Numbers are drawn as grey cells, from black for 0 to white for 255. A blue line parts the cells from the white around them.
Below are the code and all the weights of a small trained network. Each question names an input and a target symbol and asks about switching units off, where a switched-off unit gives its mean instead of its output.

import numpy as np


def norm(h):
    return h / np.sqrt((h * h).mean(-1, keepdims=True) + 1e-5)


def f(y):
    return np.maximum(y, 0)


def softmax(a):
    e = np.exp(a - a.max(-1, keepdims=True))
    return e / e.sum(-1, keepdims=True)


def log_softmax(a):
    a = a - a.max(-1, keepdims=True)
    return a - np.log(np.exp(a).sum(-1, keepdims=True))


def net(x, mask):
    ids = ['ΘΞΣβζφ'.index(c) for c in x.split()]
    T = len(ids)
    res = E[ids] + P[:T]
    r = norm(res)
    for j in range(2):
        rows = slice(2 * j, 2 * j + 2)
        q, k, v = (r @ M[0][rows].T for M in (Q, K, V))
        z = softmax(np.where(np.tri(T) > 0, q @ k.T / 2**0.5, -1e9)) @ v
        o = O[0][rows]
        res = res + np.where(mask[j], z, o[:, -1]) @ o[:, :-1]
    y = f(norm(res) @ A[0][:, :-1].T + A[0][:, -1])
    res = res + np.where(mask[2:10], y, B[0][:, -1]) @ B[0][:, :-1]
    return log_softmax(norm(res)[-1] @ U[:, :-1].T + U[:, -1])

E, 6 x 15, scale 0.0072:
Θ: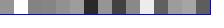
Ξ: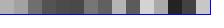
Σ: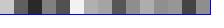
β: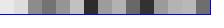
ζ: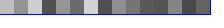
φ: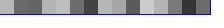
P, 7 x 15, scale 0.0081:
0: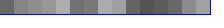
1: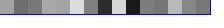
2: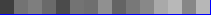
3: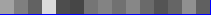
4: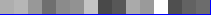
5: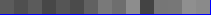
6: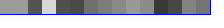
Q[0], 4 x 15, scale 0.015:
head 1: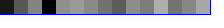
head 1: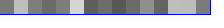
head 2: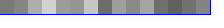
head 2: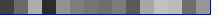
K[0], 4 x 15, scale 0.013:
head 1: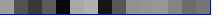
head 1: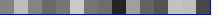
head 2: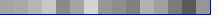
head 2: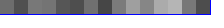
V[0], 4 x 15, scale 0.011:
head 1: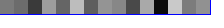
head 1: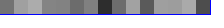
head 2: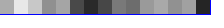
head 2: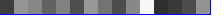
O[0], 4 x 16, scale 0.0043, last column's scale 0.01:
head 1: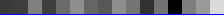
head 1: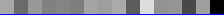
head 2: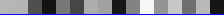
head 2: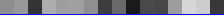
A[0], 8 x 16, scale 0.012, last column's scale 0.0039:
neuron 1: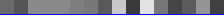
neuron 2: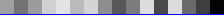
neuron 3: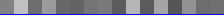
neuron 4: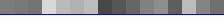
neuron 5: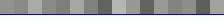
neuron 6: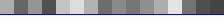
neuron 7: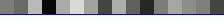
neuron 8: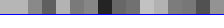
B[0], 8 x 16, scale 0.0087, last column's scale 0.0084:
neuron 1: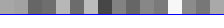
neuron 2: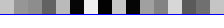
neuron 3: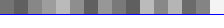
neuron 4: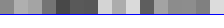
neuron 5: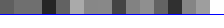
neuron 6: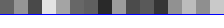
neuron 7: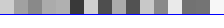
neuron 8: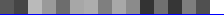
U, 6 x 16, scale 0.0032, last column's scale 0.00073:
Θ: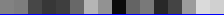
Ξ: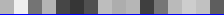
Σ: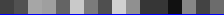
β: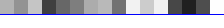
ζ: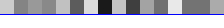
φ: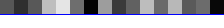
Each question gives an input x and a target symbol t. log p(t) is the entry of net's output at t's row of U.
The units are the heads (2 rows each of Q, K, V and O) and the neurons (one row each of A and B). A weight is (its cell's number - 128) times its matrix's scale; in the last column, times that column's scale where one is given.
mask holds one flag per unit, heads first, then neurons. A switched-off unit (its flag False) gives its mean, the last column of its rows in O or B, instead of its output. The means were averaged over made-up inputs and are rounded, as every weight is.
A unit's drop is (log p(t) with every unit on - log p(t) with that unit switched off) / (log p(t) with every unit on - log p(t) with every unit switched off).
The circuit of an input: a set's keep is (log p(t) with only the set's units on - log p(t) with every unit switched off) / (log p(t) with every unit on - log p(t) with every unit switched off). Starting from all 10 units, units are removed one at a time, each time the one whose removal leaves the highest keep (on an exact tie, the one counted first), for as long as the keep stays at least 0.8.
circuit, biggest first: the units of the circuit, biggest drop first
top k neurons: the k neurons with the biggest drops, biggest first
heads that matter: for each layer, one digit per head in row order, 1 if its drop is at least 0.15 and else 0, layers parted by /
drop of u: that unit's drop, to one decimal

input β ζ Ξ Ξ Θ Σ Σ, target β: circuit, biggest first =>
[head 2]
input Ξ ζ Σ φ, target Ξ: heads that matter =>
01
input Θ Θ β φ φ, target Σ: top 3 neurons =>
[neuron 8; neuron 7; neuron 2]
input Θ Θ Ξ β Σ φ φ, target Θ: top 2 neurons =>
[neuron 7; neuron 2]
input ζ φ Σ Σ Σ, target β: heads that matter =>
10
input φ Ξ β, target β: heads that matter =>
01
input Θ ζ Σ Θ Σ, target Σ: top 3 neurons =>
[neuron 6; neuron 8; neuron 2]
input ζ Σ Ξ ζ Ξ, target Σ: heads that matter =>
00
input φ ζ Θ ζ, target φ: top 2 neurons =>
[neuron 3; neuron 2]
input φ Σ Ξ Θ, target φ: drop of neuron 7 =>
0.1
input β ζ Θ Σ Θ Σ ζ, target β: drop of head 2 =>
0.7
